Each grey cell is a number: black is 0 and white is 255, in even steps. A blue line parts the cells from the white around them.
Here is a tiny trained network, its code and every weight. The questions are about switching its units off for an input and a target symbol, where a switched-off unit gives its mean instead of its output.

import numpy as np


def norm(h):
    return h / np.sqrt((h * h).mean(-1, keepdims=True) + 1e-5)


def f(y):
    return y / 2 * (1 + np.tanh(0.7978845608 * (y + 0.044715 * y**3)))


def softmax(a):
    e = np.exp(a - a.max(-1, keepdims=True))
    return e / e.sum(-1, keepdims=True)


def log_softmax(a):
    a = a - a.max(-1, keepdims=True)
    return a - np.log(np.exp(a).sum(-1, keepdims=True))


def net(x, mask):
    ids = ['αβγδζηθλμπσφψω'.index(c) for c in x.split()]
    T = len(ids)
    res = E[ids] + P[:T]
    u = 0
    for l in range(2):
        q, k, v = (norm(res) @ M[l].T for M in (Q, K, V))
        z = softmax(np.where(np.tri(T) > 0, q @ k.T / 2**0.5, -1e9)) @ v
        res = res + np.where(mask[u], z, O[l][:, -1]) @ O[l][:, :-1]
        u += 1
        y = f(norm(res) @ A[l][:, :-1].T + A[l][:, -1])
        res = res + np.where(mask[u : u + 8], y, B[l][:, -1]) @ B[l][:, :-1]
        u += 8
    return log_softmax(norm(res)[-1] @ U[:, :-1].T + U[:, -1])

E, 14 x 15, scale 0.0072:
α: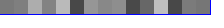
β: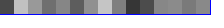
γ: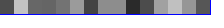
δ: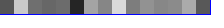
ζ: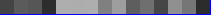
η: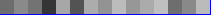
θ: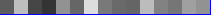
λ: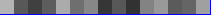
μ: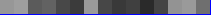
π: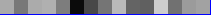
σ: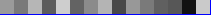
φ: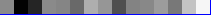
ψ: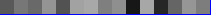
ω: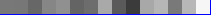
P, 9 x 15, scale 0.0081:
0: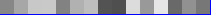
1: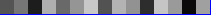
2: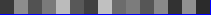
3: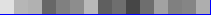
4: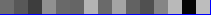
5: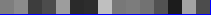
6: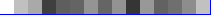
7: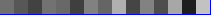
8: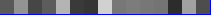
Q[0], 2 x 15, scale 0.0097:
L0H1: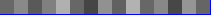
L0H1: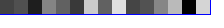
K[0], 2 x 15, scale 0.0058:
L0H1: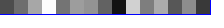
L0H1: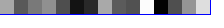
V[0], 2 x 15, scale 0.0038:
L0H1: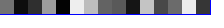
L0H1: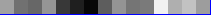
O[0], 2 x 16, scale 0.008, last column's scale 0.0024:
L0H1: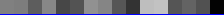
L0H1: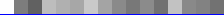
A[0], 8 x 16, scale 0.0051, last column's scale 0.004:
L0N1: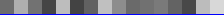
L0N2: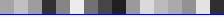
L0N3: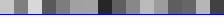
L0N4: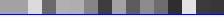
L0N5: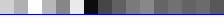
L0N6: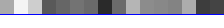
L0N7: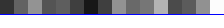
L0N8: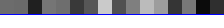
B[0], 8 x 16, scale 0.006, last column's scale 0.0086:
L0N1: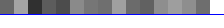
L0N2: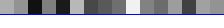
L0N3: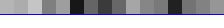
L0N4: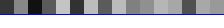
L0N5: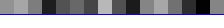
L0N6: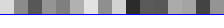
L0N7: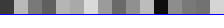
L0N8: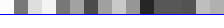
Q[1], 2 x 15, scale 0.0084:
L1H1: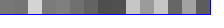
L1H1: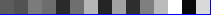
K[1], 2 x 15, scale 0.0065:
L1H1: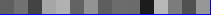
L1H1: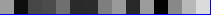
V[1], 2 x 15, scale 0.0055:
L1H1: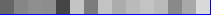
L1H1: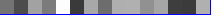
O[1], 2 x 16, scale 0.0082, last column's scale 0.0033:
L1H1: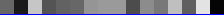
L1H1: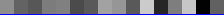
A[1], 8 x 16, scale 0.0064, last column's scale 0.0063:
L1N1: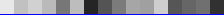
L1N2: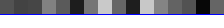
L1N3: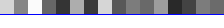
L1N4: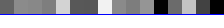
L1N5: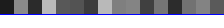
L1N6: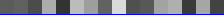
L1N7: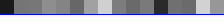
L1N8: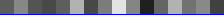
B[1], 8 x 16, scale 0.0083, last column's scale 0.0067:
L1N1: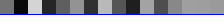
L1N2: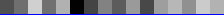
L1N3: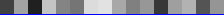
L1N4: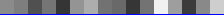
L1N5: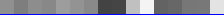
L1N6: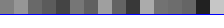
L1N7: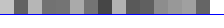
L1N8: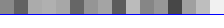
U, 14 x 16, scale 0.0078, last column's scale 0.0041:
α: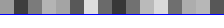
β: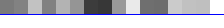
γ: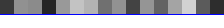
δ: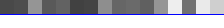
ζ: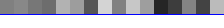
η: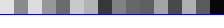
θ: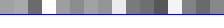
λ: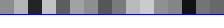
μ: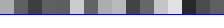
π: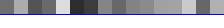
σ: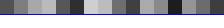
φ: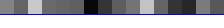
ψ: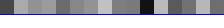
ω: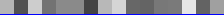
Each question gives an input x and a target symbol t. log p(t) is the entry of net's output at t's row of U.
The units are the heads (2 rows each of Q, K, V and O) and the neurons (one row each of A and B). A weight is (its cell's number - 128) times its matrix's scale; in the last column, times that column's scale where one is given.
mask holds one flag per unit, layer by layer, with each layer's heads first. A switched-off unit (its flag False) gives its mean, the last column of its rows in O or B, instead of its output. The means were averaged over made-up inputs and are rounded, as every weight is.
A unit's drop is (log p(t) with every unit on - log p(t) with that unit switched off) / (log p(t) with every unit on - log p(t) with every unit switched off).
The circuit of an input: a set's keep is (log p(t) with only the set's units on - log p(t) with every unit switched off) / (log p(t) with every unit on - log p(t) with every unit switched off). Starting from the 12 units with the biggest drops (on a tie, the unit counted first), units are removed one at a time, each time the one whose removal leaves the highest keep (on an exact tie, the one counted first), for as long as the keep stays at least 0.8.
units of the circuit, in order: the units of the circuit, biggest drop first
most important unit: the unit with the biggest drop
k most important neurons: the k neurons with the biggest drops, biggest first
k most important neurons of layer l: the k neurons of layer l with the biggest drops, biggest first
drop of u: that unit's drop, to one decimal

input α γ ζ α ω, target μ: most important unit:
L1N6
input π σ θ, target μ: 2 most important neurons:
[L1N4 L0N1]
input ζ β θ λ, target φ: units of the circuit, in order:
[L0N3 L1N1]
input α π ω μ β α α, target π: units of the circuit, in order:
[L0N4 L1N4]
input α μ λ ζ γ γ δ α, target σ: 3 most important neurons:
[L1N6 L1N8 L0N7]
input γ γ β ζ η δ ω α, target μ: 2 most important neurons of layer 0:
[L0N2 L0N3]
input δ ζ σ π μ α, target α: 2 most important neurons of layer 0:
[L0N6 L0N1]
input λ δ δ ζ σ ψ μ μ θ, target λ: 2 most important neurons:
[L0N8 L0N3]
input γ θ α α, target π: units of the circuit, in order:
[L0N4 L1H1]
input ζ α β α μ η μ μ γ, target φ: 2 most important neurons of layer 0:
[L0N8 L0N7]
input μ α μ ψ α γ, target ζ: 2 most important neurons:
[L0N8 L1N1]
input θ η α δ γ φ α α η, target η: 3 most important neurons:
[L0N8 L1N7 L0N7]
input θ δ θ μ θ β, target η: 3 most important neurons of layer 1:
[L1N7 L1N4 L1N5]
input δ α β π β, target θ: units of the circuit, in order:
[L0H1]
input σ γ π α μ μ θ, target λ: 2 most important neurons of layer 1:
[L1N7 L1N2]
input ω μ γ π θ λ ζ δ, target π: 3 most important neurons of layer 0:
[L0N8 L0N2 L0N6]
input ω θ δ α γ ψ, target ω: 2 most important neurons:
[L0N2 L0N7]
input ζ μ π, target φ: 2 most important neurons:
[L1N5 L0N7]
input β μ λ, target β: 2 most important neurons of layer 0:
[L0N6 L0N5]
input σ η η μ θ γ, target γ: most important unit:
L0H1
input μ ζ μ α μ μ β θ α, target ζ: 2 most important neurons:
[L0N8 L1N1]
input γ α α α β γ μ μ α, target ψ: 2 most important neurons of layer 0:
[L0N2 L0N8]
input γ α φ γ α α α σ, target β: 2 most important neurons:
[L0N1 L1N8]
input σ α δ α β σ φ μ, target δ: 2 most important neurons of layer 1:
[L1N2 L1N5]
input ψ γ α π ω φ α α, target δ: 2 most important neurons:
[L1N2 L0N8]
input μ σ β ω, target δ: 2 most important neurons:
[L1N1 L0N2]
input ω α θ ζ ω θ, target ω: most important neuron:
[L0N2]
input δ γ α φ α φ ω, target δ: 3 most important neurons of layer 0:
[L0N2 L0N7 L0N3]
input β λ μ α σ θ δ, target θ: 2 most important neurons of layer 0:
[L0N6 L0N4]
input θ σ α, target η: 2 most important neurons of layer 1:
[L1N7 L1N4]
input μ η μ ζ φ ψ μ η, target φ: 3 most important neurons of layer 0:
[L0N8 L0N6 L0N2]
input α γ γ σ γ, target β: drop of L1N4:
0.0
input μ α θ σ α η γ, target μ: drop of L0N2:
0.1
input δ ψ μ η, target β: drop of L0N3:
0.1
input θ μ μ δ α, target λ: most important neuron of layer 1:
[L1N7]
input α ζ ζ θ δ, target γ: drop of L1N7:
0.2
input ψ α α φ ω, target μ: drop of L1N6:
0.2
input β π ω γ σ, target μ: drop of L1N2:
0.1
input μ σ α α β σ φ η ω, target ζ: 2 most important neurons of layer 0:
[L0N8 L0N6]
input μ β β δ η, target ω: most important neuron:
[L1N8]
